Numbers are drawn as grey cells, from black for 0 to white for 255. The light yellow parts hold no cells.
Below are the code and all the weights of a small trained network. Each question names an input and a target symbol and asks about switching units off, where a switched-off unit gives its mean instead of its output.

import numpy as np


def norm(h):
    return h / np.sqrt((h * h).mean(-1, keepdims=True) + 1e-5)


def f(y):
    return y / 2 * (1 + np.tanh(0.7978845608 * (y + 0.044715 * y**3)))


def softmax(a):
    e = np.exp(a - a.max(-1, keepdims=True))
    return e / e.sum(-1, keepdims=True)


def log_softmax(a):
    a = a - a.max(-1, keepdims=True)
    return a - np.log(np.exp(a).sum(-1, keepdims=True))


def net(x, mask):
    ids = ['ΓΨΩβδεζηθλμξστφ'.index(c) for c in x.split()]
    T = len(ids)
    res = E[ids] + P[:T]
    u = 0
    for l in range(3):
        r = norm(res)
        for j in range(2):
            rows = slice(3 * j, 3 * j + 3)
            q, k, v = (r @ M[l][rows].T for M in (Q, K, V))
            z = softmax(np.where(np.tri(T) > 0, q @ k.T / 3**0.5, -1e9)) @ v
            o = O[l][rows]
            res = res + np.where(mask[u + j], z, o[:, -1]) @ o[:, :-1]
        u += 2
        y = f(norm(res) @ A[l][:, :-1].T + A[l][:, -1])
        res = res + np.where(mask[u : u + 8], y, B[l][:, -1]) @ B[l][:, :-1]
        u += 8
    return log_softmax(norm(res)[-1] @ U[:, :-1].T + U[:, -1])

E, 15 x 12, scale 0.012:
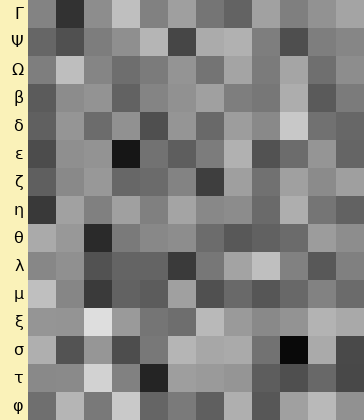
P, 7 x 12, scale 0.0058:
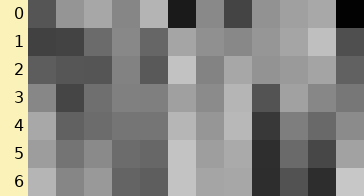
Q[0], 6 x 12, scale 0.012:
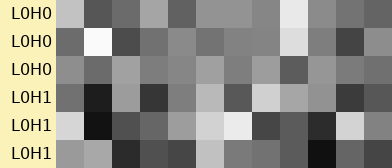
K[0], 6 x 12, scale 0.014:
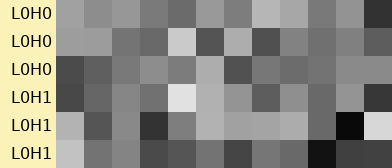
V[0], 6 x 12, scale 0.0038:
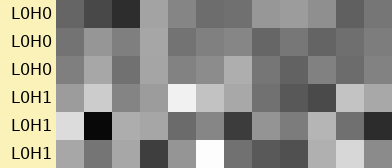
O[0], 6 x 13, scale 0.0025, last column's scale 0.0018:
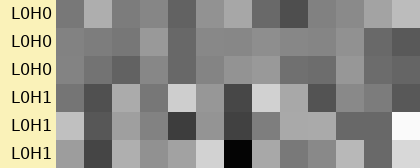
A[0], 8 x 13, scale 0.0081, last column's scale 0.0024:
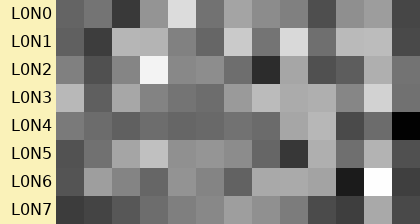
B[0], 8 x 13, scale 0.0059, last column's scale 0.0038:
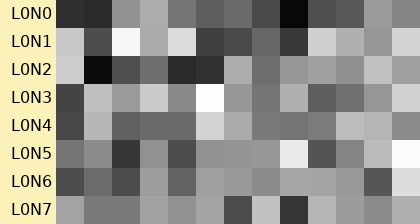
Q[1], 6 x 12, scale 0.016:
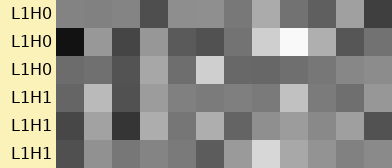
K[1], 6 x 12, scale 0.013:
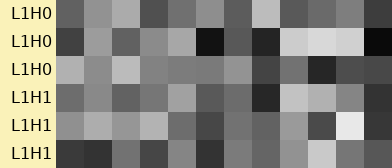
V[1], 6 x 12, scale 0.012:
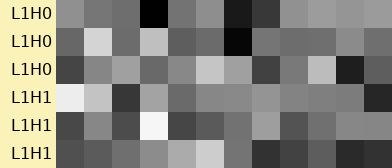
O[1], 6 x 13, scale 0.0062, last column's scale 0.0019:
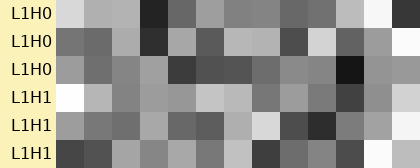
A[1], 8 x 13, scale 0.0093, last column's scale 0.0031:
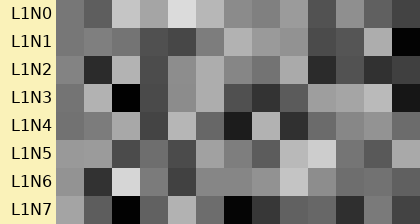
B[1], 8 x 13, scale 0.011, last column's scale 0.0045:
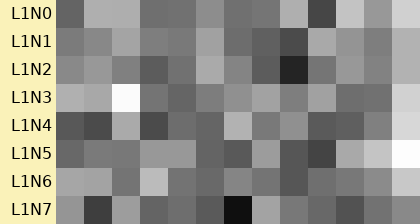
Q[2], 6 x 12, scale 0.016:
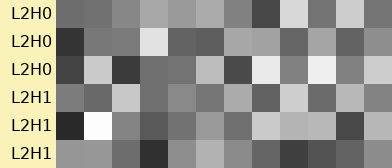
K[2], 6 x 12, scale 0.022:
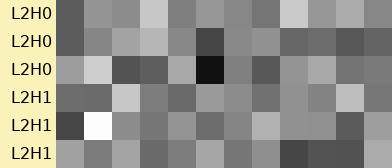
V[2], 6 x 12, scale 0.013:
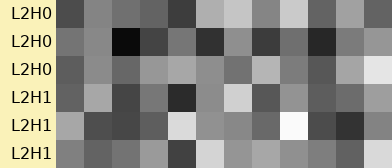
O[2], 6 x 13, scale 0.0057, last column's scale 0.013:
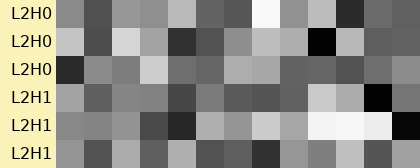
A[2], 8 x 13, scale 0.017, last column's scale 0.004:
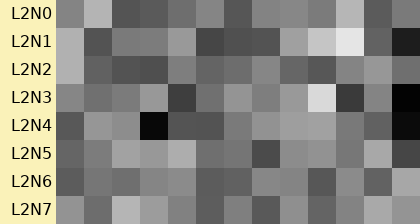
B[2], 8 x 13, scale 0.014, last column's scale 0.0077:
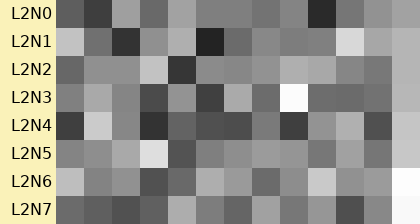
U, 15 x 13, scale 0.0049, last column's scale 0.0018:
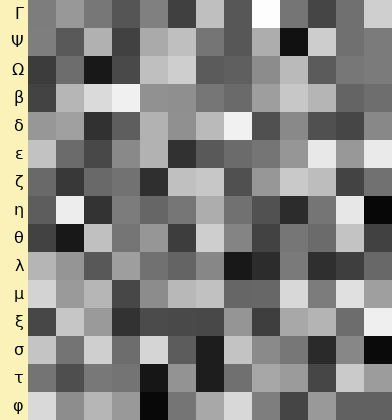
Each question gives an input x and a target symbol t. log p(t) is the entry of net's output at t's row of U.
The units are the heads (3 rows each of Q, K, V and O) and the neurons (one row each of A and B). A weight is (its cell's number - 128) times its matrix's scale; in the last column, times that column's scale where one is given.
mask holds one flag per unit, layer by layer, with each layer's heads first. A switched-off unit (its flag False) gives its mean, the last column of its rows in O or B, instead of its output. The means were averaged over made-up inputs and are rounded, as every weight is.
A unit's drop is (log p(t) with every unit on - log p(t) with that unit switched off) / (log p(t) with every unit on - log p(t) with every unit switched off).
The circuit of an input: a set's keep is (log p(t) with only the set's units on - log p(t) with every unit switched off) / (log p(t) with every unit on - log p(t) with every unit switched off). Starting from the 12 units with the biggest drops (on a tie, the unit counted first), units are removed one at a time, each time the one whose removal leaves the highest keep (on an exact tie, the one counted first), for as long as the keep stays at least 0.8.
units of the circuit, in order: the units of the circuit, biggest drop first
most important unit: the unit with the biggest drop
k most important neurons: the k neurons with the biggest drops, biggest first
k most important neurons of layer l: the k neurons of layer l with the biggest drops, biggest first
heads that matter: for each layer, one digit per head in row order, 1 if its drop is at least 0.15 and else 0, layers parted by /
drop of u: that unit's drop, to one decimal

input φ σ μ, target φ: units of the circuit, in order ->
(L1H1)
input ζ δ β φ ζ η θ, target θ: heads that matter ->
01 / 11 / 00
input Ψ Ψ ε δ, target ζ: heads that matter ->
00 / 11 / 00
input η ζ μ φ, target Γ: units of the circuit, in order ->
(L1H0, L2N3)
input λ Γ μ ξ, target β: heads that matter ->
00 / 00 / 00
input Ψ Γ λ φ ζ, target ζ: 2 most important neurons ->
(L2N6, L0N0)
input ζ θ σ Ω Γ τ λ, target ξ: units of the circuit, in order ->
(L2N4, L1H1)
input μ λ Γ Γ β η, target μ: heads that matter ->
00 / 11 / 00
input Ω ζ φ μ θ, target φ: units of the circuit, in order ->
(L1H1, L2N2)
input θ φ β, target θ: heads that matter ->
01 / 01 / 00
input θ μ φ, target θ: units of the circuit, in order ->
(L1H1, L0N0, L0H1)
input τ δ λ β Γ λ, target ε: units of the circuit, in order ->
(L2H1, L2N1)
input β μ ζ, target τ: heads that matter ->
00 / 10 / 00
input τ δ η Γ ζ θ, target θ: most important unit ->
L0N0
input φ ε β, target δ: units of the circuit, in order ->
(L1H0, L1H1)
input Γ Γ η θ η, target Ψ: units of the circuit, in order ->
(L0N2, L2N0, L1H0)
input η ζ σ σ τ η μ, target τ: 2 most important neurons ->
(L1N7, L2N2)
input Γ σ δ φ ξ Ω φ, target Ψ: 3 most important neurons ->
(L0N2, L2N0, L0N1)
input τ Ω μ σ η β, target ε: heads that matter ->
00 / 00 / 11
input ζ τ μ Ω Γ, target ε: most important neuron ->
(L0N2)
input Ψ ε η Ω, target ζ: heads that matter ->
00 / 01 / 00
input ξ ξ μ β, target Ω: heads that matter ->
00 / 01 / 10
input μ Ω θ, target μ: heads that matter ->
00 / 01 / 00
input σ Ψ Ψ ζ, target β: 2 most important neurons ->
(L1N5, L2N5)
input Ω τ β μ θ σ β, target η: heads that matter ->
00 / 01 / 10
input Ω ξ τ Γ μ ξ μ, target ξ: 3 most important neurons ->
(L0N3, L2N4, L0N5)
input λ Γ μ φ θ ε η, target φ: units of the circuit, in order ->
(L2H0)
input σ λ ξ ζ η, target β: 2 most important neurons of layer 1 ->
(L1N3, L1N5)
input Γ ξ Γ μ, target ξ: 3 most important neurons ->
(L0N3, L2N4, L1N4)
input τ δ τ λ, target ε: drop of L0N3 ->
0.1
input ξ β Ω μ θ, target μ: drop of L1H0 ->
0.2
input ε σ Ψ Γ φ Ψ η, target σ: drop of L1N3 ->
0.7
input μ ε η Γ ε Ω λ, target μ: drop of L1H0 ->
0.4
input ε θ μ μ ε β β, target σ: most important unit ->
L1N3
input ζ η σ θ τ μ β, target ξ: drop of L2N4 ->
0.3
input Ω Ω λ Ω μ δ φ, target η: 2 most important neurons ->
(L1N5, L0N5)
